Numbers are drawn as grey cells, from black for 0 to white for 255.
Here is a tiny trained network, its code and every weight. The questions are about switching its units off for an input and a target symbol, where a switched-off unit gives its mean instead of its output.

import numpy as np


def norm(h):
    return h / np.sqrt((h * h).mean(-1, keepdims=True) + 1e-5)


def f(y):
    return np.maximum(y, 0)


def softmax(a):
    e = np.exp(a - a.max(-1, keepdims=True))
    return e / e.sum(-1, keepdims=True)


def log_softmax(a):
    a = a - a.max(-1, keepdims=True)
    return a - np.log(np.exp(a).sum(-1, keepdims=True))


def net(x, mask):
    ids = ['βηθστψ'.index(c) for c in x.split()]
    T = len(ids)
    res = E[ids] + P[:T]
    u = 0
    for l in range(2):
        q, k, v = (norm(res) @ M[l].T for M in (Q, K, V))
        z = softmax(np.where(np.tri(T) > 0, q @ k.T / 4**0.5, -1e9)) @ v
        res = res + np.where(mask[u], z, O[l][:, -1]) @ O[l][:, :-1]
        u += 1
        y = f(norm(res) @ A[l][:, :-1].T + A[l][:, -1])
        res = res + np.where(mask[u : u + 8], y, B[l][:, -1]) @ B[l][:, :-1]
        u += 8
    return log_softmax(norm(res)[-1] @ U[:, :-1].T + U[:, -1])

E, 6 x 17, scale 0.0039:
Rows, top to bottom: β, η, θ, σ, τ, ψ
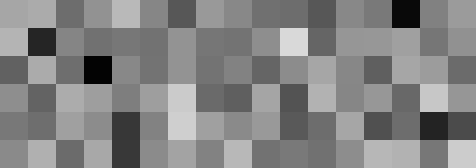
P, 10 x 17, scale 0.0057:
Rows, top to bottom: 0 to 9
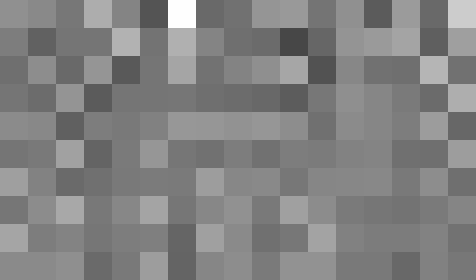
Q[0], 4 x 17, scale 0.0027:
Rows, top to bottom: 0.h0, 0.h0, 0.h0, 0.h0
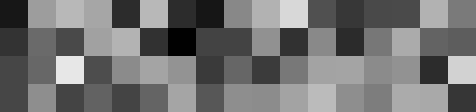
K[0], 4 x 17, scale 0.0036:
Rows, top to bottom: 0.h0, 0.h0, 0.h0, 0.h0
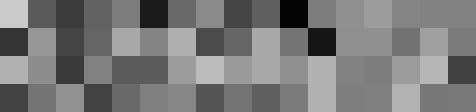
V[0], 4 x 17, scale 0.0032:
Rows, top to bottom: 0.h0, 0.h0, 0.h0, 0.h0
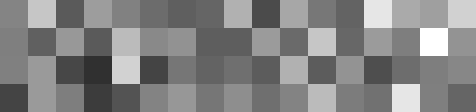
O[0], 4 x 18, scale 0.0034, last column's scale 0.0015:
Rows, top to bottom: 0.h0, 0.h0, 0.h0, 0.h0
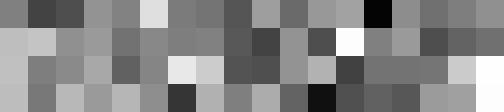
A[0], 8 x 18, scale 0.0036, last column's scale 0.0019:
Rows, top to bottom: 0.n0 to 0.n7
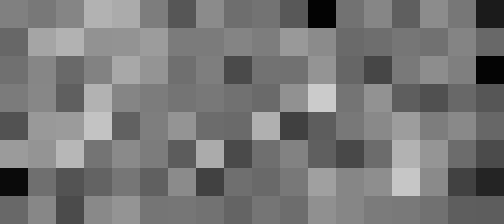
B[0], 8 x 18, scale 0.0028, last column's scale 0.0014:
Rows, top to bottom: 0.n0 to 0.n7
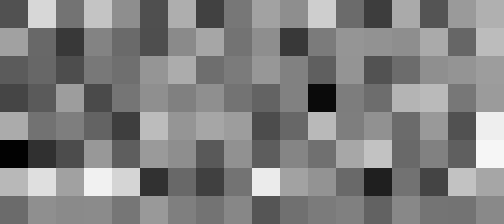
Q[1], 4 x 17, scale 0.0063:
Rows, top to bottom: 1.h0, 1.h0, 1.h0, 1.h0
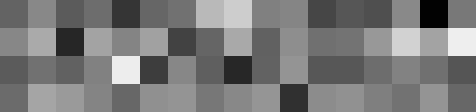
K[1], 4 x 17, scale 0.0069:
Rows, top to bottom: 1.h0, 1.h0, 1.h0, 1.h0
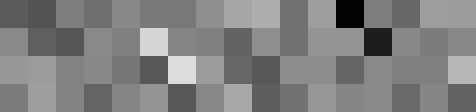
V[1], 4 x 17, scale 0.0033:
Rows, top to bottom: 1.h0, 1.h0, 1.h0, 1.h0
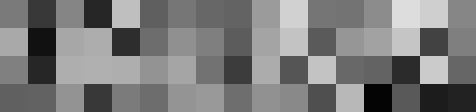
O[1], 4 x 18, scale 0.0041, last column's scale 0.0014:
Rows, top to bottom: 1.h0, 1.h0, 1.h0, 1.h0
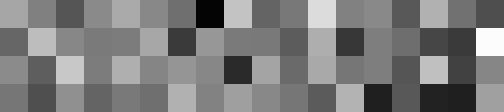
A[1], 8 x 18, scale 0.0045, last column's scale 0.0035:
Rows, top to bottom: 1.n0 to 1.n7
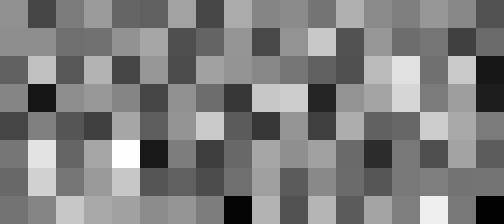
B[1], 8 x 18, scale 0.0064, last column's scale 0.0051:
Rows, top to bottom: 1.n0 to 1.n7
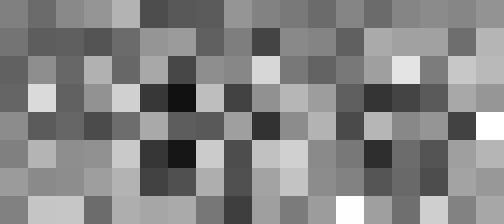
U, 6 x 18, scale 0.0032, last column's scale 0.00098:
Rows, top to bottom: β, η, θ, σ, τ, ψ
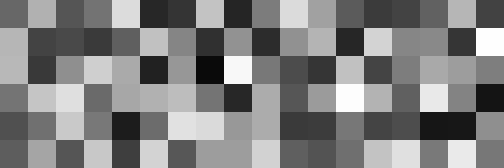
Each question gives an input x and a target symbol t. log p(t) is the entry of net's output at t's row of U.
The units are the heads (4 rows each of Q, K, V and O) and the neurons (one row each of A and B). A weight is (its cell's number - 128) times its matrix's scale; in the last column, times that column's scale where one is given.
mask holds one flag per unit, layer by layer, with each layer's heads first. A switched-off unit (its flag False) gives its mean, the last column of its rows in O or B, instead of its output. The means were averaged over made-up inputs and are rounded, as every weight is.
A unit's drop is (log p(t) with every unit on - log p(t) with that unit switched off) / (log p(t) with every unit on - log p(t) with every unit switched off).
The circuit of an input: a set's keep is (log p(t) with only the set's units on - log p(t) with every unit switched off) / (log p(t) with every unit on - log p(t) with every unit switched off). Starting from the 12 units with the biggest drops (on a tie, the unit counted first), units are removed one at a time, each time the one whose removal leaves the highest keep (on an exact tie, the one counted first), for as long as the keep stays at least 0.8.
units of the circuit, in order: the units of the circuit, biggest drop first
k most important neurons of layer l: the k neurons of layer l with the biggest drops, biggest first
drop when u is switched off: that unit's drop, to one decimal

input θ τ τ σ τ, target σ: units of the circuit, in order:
1.h0, 1.n7
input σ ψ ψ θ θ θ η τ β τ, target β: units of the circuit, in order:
1.h0, 0.h0, 1.n3
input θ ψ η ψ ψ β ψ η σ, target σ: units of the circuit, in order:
1.n7
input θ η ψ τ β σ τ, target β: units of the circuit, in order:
1.h0, 1.n3
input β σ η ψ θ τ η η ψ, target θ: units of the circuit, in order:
0.h0, 1.h0, 1.n0
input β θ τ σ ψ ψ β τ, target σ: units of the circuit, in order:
1.h0, 0.h0, 1.n7
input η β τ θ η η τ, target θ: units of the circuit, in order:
1.h0, 0.h0, 1.n0
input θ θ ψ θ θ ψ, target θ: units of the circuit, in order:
1.h0, 1.n0
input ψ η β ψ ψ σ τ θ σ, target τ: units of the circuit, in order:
1.h0, 0.h0
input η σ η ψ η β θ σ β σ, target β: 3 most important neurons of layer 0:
0.n3, 0.n4, 0.n7
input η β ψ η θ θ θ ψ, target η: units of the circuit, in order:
1.h0, 0.h0, 1.n1
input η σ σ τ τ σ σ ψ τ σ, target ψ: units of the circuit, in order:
1.h0, 0.h0, 1.n2
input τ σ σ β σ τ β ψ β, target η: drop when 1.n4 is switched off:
0.2
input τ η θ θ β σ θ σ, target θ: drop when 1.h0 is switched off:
1.0
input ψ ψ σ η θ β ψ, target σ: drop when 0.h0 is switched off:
1.1
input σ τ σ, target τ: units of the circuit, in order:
1.h0
